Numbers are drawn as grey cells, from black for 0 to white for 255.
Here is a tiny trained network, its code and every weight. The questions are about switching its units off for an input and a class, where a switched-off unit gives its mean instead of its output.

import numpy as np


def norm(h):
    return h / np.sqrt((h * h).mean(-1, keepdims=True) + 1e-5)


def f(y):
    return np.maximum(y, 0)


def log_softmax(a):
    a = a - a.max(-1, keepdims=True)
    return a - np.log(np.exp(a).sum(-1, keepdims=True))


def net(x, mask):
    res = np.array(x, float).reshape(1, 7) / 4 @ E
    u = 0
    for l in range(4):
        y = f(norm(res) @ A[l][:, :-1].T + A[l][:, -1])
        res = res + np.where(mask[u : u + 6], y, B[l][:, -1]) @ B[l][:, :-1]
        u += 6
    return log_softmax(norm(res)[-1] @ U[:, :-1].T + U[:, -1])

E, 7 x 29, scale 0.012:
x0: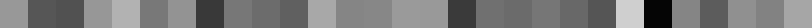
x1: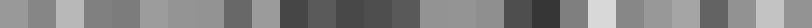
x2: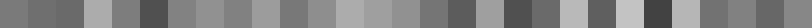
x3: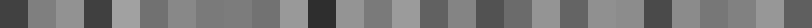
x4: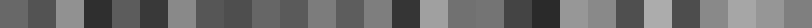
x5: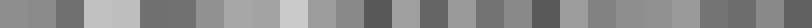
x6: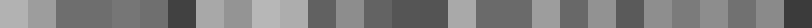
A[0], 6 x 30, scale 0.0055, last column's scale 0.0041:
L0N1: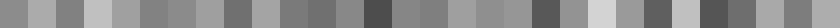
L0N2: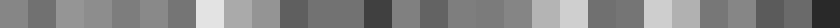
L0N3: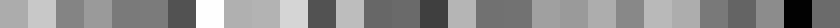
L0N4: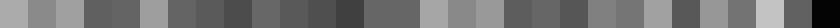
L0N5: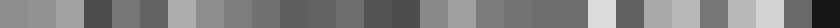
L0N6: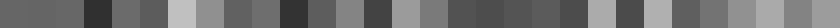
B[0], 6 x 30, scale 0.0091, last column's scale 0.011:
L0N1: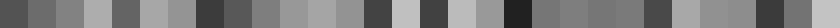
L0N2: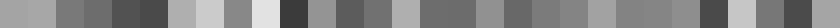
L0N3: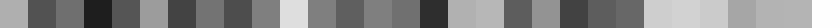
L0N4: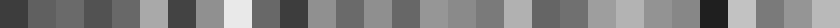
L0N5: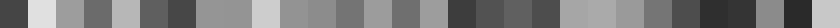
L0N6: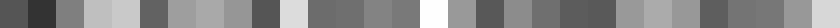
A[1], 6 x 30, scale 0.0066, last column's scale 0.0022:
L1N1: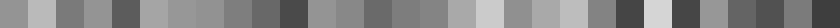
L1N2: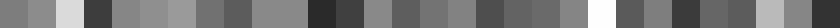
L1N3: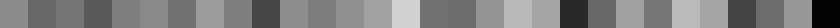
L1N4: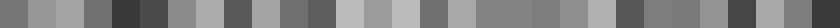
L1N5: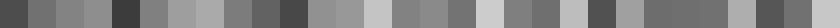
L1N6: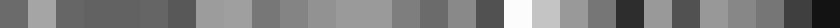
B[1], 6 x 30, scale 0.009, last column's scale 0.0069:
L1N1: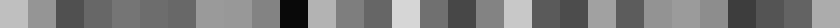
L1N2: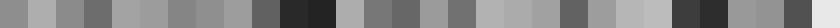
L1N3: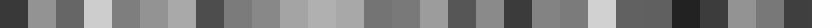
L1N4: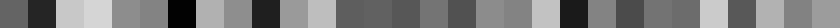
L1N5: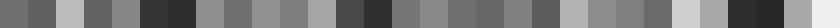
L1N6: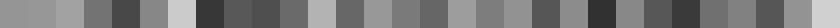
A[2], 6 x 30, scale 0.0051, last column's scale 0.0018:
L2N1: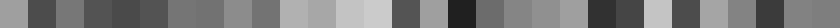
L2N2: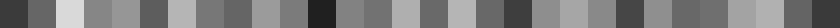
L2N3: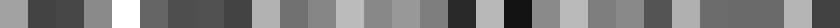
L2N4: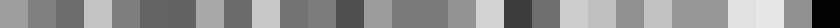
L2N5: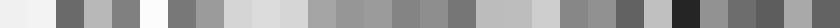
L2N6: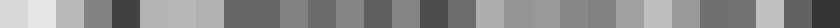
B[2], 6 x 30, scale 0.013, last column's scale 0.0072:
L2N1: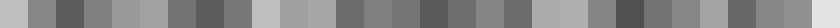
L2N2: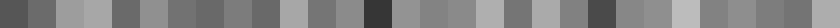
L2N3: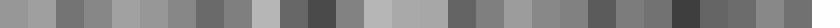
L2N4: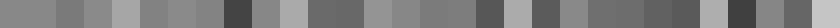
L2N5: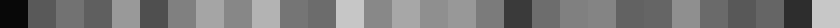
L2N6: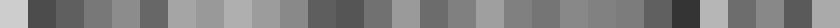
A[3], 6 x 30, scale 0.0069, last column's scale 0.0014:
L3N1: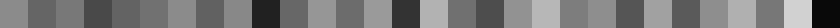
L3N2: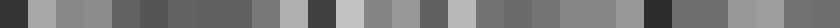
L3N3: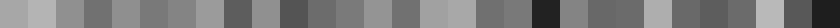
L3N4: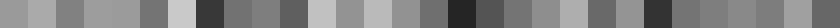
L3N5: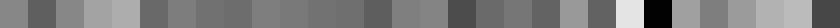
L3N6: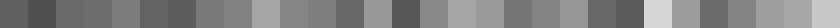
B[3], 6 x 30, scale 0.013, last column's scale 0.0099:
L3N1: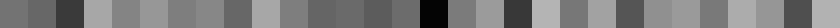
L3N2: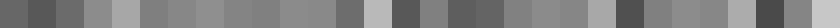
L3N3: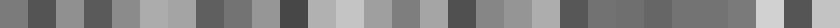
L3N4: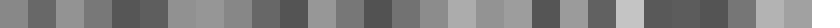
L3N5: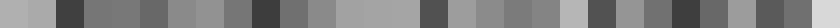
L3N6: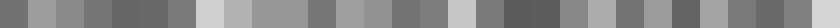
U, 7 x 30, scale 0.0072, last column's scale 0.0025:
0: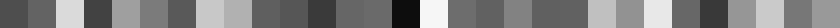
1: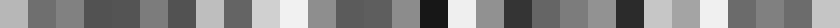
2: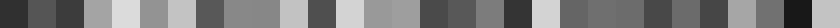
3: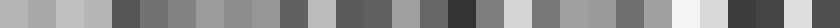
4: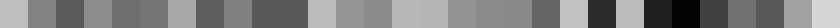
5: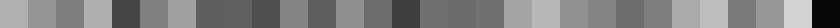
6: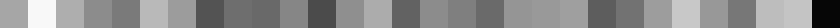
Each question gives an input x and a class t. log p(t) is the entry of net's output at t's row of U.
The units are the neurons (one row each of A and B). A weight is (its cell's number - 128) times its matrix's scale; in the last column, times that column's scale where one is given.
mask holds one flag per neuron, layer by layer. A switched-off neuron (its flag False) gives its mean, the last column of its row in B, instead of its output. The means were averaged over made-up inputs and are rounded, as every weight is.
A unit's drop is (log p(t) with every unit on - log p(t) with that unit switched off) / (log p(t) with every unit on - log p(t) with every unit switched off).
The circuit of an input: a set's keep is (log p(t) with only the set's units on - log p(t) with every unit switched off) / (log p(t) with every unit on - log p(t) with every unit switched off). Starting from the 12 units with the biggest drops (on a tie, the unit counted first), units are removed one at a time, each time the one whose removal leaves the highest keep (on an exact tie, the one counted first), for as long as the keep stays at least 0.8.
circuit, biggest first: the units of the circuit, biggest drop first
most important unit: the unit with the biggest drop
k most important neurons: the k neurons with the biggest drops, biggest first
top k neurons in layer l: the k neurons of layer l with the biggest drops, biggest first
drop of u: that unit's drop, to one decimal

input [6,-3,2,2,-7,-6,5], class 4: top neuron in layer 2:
[L2N3]
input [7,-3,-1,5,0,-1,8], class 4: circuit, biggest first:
[L0N3 L2N5 L3N1]
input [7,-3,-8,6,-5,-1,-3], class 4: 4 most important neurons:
[L0N3 L3N4 L1N2 L3N1]
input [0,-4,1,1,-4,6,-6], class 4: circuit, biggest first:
[L0N3 L3N4]
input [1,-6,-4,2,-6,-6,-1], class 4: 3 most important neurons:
[L1N6 L0N3 L3N4]
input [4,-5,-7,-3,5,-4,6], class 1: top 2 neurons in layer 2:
[L2N1 L2N3]
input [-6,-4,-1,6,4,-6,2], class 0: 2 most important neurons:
[L1N2 L0N5]
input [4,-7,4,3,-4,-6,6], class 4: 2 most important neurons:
[L3N4 L0N3]
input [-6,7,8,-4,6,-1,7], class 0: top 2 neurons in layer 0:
[L0N5 L0N4]
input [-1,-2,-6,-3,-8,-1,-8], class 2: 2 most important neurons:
[L2N5 L1N3]
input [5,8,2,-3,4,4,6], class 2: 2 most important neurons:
[L0N1 L3N4]
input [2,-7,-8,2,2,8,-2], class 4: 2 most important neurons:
[L1N6 L0N3]
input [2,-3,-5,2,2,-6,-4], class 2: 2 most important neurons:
[L3N1 L0N3]
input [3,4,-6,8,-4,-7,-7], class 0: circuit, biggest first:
[L1N2]
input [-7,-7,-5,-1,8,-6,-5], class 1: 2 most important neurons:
[L3N1 L2N1]
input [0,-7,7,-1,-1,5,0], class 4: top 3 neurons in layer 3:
[L3N4 L3N1 L3N3]
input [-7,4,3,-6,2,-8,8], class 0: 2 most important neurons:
[L0N5 L1N2]
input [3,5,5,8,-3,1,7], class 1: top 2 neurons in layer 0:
[L0N3 L0N6]
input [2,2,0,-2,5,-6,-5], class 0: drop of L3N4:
0.0
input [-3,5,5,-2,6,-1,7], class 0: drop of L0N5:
0.2
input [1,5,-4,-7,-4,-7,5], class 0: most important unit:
L0N4
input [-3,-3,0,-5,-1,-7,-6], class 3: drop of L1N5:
0.2
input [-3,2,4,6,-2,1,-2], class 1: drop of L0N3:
0.6
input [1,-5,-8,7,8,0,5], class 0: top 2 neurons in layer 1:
[L1N2 L1N3]
